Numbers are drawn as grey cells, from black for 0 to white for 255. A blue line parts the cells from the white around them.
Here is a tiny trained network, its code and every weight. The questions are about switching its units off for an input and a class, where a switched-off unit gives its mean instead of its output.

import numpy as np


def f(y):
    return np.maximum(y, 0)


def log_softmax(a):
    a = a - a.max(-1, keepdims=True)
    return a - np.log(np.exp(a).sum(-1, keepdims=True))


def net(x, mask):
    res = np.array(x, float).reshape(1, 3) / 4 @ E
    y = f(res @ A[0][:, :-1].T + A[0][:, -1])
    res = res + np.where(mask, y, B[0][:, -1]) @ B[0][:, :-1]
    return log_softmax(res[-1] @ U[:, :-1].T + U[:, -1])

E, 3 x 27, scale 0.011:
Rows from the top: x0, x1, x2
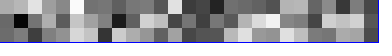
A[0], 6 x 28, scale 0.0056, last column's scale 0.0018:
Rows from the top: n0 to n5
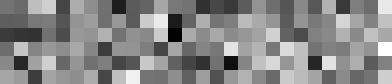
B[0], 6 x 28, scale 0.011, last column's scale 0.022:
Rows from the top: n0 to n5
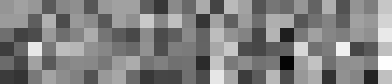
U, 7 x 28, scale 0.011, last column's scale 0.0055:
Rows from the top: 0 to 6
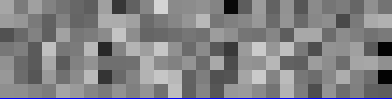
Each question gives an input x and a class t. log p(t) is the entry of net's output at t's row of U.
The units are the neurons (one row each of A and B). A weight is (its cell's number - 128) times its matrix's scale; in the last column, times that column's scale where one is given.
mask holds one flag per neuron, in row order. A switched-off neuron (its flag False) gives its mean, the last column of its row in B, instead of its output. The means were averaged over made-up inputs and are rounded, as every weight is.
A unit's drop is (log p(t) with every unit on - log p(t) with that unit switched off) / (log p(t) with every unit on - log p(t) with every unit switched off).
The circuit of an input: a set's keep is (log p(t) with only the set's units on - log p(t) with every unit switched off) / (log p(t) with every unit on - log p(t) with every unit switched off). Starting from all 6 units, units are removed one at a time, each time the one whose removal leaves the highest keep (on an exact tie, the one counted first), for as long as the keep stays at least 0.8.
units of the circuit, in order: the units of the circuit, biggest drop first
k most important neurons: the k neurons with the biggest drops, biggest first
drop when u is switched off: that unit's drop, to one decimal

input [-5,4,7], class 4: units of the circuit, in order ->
n1
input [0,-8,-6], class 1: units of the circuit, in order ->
n4, n5
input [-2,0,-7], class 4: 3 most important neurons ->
n3, n5, n4
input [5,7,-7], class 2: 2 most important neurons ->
n4, n0
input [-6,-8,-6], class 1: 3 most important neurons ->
n4, n5, n3
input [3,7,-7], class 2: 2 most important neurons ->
n0, n4
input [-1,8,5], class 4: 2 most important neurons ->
n1, n2
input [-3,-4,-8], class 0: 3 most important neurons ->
n4, n0, n5
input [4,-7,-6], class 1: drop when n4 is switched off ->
0.2
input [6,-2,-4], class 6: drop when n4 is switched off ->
0.2
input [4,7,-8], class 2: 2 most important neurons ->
n0, n4
